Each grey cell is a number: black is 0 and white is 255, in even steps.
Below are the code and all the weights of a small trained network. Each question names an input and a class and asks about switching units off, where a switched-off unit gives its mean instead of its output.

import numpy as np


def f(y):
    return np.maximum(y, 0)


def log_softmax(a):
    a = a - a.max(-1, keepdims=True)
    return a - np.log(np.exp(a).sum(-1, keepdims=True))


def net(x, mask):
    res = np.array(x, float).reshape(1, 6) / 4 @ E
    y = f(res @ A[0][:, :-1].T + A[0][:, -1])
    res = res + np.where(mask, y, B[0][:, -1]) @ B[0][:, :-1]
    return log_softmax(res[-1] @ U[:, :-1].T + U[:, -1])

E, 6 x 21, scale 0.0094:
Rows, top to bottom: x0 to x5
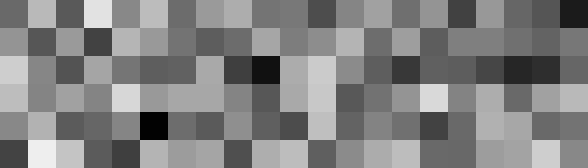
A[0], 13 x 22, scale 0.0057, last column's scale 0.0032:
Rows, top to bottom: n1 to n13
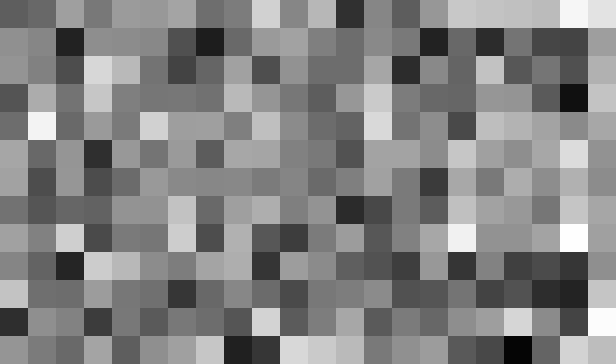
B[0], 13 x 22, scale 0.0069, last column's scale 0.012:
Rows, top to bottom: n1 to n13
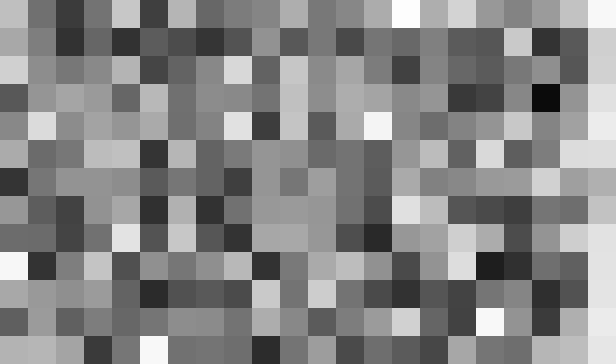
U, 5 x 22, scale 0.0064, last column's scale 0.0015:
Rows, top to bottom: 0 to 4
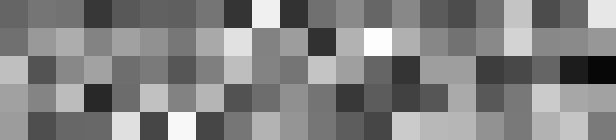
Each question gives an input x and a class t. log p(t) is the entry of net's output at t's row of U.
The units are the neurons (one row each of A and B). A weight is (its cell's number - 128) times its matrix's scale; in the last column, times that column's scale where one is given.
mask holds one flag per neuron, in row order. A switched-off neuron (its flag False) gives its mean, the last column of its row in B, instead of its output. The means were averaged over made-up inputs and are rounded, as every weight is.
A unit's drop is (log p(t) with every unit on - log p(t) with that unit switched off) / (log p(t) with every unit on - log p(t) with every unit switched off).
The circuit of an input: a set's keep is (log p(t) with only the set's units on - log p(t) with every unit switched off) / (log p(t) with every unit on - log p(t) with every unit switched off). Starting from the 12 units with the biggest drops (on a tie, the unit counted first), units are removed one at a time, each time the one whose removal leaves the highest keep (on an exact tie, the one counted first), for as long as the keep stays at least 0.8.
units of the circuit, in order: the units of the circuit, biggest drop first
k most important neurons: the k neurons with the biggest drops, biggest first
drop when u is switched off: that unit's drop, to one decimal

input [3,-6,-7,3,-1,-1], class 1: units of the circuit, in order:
[n5]
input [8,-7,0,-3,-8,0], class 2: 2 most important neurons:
[n10; n12]
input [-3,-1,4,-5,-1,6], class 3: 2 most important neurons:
[n11; n13]
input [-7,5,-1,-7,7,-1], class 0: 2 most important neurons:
[n2; n12]
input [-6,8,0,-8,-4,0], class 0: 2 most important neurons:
[n1; n2]
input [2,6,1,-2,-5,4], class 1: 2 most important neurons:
[n11; n9]
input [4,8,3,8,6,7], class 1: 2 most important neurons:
[n5; n9]
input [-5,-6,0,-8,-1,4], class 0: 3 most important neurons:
[n3; n10; n1]
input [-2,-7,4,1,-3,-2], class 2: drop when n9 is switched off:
0.1
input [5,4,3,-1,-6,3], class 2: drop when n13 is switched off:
-0.1
